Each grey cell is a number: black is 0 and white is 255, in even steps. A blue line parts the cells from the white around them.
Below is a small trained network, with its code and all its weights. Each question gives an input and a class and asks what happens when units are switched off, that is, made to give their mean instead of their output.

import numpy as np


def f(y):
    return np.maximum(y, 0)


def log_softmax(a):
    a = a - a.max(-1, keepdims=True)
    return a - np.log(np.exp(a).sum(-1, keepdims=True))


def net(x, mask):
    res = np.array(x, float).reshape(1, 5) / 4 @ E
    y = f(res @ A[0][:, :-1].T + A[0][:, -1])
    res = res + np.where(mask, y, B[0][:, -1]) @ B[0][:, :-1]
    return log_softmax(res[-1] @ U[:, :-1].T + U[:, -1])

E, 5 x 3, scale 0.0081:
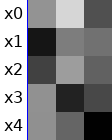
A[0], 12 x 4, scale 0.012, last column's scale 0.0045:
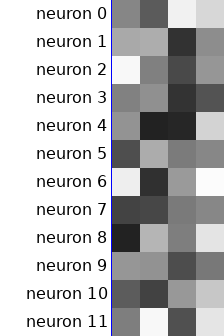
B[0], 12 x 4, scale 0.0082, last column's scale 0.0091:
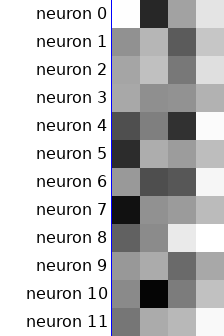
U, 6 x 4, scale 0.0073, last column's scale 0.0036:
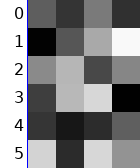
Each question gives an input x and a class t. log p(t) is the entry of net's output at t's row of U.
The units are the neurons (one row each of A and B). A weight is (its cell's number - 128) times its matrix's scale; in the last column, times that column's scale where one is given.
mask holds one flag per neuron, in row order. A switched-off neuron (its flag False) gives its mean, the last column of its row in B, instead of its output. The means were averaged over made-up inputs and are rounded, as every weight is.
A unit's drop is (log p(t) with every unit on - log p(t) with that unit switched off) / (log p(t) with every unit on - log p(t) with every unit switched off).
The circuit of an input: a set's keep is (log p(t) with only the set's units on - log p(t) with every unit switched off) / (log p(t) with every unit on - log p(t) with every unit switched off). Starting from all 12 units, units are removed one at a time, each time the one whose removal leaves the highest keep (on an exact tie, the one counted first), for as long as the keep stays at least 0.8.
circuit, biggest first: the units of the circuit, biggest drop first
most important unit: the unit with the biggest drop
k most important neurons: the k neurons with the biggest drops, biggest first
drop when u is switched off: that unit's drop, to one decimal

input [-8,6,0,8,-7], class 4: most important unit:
neuron 7
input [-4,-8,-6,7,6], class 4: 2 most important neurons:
[neuron 4; neuron 6]
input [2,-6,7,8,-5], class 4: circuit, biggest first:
[neuron 8; neuron 11]
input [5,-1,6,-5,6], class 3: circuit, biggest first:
[neuron 11; neuron 8]
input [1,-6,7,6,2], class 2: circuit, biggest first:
[neuron 2; neuron 10; neuron 1]
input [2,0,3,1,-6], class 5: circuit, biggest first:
[neuron 0; neuron 4]
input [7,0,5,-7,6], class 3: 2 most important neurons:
[neuron 11; neuron 8]
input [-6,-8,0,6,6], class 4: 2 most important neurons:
[neuron 4; neuron 6]
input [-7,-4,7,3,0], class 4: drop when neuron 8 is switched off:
0.2
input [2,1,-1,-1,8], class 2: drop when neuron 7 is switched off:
0.0
